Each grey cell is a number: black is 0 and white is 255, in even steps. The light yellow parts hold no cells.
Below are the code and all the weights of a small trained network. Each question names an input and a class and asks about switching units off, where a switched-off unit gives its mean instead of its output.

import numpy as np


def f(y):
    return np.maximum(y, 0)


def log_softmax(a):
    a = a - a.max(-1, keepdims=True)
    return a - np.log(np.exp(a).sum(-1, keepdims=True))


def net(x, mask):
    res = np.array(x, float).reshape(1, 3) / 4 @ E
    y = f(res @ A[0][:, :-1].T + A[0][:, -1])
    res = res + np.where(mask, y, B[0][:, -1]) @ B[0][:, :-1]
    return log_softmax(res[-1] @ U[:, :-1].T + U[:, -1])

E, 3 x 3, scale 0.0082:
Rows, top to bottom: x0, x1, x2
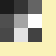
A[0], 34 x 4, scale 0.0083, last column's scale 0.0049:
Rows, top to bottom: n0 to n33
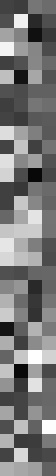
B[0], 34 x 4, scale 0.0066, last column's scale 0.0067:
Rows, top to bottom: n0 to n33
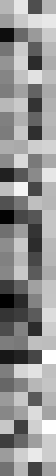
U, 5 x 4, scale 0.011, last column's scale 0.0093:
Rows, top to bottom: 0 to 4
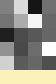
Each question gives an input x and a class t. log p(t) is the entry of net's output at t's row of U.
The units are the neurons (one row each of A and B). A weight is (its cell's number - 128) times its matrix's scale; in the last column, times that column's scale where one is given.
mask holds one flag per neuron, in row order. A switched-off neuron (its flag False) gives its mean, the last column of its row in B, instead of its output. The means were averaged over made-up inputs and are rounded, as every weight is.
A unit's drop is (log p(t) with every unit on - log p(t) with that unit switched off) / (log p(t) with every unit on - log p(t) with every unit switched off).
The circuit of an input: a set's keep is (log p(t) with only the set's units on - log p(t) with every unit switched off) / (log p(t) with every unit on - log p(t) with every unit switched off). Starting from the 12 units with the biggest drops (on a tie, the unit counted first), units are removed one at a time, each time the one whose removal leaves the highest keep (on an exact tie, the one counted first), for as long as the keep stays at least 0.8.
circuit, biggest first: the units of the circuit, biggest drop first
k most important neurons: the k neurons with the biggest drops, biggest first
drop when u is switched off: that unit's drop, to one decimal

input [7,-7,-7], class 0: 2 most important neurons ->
(n13, n0)
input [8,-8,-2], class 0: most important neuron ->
(n13)
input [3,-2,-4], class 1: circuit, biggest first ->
(n26, n25)
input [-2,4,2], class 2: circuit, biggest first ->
(n25, n15)
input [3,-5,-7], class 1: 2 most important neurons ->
(n26, n5)
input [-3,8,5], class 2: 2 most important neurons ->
(n25, n15)
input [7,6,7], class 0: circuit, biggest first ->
(n4, n7)
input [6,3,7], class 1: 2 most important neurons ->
(n30, n32)
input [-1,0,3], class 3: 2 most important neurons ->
(n26, n5)
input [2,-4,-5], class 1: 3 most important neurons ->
(n26, n5, n25)
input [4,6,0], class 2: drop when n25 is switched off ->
0.2
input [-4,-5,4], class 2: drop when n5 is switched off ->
0.1
